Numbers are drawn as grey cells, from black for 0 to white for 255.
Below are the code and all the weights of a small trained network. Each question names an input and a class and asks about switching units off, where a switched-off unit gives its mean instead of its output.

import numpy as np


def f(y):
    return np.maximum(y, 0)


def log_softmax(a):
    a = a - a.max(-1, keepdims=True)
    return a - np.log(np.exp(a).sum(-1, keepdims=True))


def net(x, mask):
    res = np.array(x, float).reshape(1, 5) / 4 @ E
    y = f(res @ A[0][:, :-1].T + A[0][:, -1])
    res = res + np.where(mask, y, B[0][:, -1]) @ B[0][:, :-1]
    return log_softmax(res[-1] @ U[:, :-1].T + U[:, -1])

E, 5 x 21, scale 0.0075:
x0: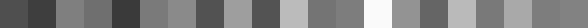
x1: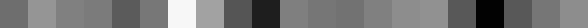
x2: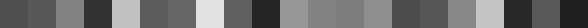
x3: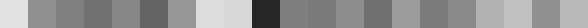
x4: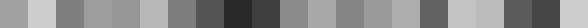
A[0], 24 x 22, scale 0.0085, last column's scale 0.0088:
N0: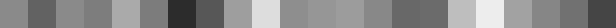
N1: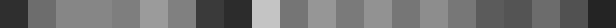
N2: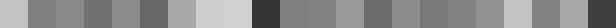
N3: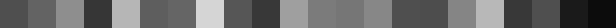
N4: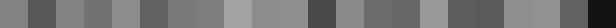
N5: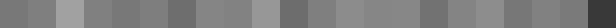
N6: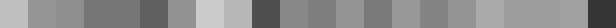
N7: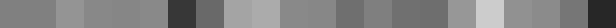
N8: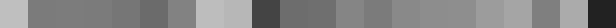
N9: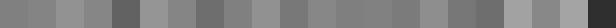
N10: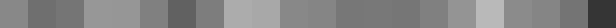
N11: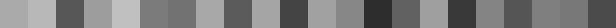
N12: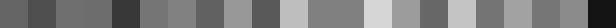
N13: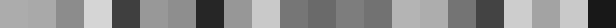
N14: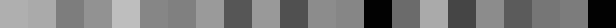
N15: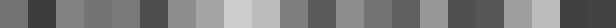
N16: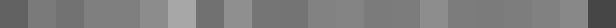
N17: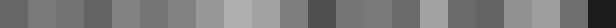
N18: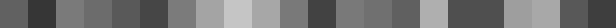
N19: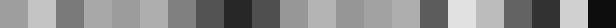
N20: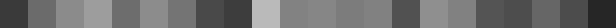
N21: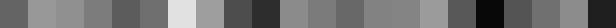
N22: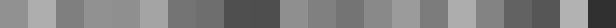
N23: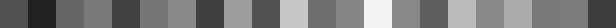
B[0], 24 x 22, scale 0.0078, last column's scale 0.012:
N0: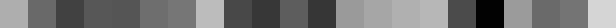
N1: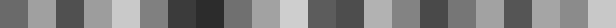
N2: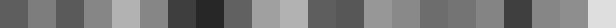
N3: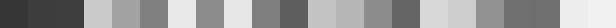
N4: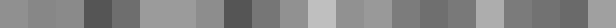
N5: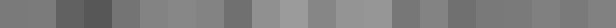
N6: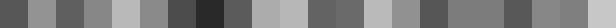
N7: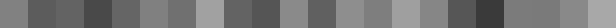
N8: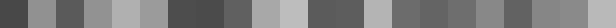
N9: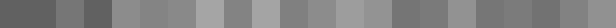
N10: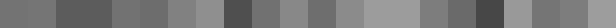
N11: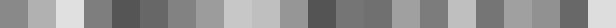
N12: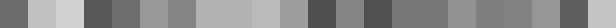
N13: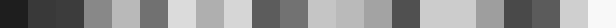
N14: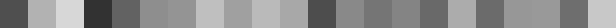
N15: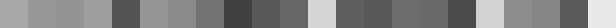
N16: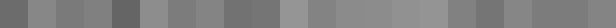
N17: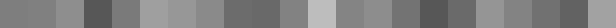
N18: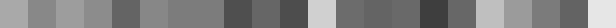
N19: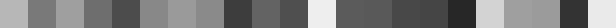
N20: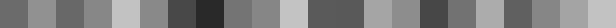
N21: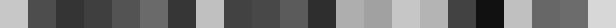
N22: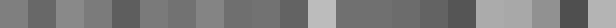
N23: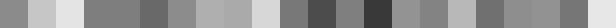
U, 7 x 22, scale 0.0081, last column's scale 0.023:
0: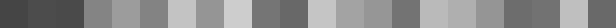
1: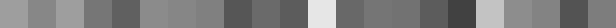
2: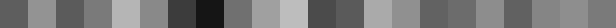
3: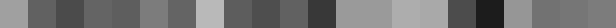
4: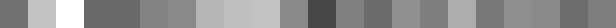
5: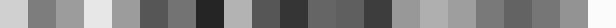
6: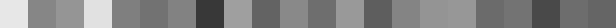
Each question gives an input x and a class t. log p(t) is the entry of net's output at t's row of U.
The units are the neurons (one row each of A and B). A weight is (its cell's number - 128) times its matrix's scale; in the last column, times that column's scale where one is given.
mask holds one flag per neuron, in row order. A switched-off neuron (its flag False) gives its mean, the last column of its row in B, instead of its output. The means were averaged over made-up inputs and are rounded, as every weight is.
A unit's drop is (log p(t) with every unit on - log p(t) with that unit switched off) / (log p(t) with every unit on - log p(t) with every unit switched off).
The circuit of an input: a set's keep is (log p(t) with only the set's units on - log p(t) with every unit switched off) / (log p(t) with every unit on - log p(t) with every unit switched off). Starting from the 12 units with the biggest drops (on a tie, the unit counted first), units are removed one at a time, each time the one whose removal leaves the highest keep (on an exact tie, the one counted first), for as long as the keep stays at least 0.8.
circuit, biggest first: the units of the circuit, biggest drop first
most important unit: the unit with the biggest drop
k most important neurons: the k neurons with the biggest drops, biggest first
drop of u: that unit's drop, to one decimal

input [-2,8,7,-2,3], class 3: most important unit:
N21
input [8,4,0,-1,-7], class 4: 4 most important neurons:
(N23 N12 N19 N22)
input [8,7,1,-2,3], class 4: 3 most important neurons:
(N23 N12 N0)
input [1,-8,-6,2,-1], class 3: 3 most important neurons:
(N0 N3 N7)
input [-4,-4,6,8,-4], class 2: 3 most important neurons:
(N2 N6 N13)
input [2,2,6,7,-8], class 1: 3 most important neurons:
(N15 N18 N13)
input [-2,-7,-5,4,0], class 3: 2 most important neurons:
(N0 N3)
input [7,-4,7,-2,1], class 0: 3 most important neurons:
(N3 N11 N14)
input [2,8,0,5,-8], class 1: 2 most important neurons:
(N18 N15)
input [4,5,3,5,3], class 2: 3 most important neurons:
(N2 N0 N6)
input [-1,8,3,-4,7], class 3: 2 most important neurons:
(N21 N15)
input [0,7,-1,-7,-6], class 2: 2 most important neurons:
(N1 N20)
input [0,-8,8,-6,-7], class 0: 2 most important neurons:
(N3 N21)
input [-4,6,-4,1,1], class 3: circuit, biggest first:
(N21)
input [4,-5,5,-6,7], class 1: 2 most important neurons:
(N19 N13)
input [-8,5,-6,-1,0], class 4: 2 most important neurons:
(N11 N14)
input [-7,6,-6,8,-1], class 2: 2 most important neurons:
(N2 N6)
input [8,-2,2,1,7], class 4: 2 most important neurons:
(N23 N12)
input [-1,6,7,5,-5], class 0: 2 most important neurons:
(N3 N0)
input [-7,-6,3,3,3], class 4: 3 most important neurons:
(N11 N14 N21)
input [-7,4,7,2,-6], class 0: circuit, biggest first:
(N3)
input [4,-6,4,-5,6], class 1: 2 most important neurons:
(N19 N21)
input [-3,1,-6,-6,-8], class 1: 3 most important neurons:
(N15 N18 N3)
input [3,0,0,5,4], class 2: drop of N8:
0.2
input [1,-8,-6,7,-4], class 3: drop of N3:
0.2
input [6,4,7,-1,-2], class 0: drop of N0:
0.0
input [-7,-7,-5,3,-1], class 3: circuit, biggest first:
(N0)
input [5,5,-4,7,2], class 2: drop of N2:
0.1
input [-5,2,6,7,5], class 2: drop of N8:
0.3
